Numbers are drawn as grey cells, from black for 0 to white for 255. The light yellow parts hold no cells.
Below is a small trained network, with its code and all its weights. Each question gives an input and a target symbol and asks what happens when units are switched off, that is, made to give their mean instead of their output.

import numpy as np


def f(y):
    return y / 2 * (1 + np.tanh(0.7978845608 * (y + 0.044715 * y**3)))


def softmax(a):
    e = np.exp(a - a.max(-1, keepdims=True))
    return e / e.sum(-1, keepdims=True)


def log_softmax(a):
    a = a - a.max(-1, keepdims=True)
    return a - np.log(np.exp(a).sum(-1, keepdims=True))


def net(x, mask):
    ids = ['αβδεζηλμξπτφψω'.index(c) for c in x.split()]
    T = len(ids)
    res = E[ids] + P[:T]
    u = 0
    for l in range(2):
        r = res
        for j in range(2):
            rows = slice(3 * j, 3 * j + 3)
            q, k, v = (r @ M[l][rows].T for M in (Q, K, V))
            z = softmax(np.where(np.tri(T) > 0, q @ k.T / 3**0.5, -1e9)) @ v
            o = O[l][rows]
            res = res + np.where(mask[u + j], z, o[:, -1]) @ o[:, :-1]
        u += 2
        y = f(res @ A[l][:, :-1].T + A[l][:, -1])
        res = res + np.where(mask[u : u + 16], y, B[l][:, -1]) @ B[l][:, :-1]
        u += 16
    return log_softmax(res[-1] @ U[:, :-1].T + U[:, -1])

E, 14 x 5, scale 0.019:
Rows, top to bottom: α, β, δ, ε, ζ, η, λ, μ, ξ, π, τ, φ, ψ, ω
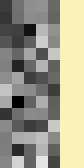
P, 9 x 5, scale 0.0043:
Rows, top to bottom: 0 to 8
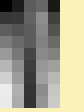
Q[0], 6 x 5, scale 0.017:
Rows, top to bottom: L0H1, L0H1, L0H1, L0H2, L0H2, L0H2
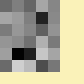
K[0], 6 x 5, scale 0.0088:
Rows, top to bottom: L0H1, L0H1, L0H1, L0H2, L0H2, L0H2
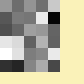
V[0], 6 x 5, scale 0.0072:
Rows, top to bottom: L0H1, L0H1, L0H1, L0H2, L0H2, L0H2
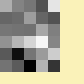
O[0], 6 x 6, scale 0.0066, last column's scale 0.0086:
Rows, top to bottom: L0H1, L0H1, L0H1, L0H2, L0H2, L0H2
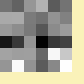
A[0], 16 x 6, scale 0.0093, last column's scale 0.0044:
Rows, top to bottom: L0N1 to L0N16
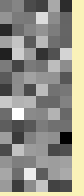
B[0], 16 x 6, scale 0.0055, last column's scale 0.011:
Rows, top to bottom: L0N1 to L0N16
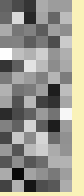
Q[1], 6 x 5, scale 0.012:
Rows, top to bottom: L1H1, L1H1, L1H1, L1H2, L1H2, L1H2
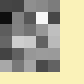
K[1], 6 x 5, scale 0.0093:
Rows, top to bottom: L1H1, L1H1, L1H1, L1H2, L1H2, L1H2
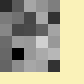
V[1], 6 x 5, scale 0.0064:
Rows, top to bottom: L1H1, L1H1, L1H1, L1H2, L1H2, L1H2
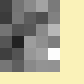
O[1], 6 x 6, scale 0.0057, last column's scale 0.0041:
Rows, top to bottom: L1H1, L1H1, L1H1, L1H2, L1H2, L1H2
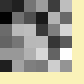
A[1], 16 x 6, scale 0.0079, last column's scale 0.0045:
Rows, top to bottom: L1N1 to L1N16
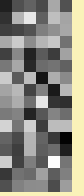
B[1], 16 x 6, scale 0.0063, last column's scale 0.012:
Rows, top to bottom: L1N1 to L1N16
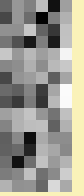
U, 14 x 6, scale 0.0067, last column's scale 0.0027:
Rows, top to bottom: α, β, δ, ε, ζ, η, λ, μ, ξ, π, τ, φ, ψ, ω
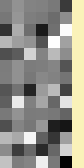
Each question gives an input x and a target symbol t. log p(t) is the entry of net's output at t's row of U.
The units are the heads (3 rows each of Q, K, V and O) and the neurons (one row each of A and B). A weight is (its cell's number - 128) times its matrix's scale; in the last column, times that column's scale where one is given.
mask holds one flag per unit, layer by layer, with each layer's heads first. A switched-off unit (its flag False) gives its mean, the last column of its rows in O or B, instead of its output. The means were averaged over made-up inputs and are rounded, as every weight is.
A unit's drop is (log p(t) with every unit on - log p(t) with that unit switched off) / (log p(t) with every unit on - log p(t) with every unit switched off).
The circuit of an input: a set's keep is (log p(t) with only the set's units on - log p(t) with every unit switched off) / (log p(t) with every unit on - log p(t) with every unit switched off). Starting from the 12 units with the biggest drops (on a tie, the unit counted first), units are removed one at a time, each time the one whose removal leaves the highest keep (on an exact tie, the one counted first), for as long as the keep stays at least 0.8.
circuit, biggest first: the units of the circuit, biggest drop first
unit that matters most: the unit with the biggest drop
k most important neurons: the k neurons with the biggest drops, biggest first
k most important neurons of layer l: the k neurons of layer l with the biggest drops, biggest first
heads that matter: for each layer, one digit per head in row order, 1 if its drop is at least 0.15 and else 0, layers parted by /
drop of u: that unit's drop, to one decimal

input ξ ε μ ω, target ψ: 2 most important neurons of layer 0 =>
[L0N5; L0N13]
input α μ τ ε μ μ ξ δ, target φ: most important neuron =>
[L1N5]
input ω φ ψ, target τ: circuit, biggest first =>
[L0H2; L1N1]
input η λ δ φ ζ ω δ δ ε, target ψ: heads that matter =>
01 / 10
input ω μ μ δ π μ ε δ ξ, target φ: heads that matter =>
01 / 01
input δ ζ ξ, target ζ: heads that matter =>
01 / 01
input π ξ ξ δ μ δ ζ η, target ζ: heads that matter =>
11 / 01
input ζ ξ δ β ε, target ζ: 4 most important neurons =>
[L1N9; L0N6; L1N15; L0N5]
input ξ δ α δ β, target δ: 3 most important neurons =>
[L0N10; L1N2; L1N5]
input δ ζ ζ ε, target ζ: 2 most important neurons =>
[L1N9; L1N15]
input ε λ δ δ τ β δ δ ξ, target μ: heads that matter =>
01 / 00
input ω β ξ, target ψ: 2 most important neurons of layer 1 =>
[L1N8; L1N11]
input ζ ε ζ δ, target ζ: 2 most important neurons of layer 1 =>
[L1N9; L1N15]
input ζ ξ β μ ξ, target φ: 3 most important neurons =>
[L0N16; L1N5; L1N3]
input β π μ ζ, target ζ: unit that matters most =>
L0N15
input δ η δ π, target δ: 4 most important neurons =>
[L0N10; L1N2; L1N5; L0N8]
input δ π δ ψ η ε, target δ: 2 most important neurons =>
[L1N2; L0N5]
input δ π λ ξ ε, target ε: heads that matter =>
01 / 01
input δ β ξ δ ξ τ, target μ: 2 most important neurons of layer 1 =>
[L1N14; L1N4]
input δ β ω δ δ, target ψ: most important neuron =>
[L0N5]
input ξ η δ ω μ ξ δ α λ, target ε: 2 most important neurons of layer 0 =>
[L0N10; L0N6]
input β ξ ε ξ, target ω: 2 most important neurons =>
[L0N10; L1N9]
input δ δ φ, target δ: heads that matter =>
01 / 10
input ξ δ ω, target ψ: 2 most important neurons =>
[L1N9; L0N5]
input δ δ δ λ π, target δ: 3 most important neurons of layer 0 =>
[L0N10; L0N8; L0N1]
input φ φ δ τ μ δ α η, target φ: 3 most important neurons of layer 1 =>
[L1N5; L1N3; L1N10]
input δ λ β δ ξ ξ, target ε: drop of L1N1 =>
0.1
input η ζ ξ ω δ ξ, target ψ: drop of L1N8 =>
0.2
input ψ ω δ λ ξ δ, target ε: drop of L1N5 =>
0.3
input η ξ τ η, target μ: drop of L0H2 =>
0.8
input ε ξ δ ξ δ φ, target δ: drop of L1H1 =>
0.3
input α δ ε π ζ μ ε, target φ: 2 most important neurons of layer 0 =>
[L0N16; L0N6]
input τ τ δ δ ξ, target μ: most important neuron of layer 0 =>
[L0N2]
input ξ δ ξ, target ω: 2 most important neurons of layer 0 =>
[L0N10; L0N16]
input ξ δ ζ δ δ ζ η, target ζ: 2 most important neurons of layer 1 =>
[L1N9; L1N15]
